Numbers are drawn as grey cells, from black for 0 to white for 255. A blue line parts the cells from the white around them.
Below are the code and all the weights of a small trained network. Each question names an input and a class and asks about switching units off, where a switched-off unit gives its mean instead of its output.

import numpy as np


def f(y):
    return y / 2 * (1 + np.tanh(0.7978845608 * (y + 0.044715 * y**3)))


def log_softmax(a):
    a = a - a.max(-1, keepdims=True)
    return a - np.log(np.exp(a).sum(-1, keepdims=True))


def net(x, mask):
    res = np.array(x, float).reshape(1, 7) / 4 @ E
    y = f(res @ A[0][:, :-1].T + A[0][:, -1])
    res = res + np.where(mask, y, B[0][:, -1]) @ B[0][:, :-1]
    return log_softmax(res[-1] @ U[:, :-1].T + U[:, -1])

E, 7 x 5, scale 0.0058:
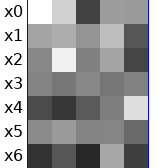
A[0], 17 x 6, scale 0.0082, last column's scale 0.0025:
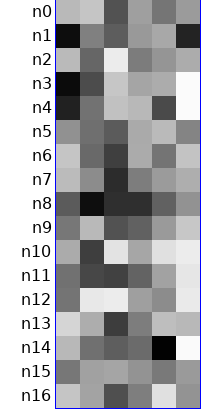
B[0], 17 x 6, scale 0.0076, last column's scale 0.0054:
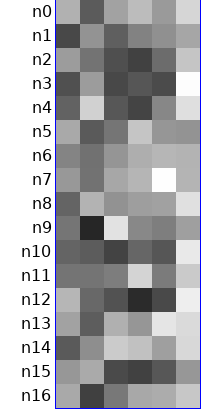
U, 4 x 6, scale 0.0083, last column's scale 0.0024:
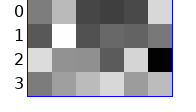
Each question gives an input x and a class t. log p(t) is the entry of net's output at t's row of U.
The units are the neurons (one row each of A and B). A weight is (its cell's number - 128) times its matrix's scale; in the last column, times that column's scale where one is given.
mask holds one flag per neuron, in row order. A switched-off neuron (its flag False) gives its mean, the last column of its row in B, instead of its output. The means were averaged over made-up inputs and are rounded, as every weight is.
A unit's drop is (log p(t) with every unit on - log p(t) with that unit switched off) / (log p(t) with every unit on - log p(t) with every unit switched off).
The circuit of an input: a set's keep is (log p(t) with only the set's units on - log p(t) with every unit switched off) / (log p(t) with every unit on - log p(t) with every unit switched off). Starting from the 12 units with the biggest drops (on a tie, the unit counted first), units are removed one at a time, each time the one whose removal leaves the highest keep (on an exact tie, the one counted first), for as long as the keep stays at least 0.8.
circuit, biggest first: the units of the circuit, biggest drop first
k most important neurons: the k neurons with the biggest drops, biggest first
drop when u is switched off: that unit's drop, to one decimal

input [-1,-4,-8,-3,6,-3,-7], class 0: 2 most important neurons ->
n10, n3
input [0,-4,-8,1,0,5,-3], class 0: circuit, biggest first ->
n10, n0
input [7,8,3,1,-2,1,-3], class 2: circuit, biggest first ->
n12, n13
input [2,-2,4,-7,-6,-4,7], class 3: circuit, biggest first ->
n14, n3
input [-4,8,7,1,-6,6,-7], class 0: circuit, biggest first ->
n12
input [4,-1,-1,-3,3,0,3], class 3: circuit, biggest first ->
n12, n2, n4
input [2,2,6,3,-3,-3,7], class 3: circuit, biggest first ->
n14, n3
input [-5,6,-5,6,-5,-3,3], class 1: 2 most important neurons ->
n4, n12
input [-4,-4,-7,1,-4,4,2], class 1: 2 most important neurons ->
n8, n12
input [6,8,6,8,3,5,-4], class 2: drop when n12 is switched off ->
0.3
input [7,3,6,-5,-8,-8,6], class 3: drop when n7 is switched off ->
0.0
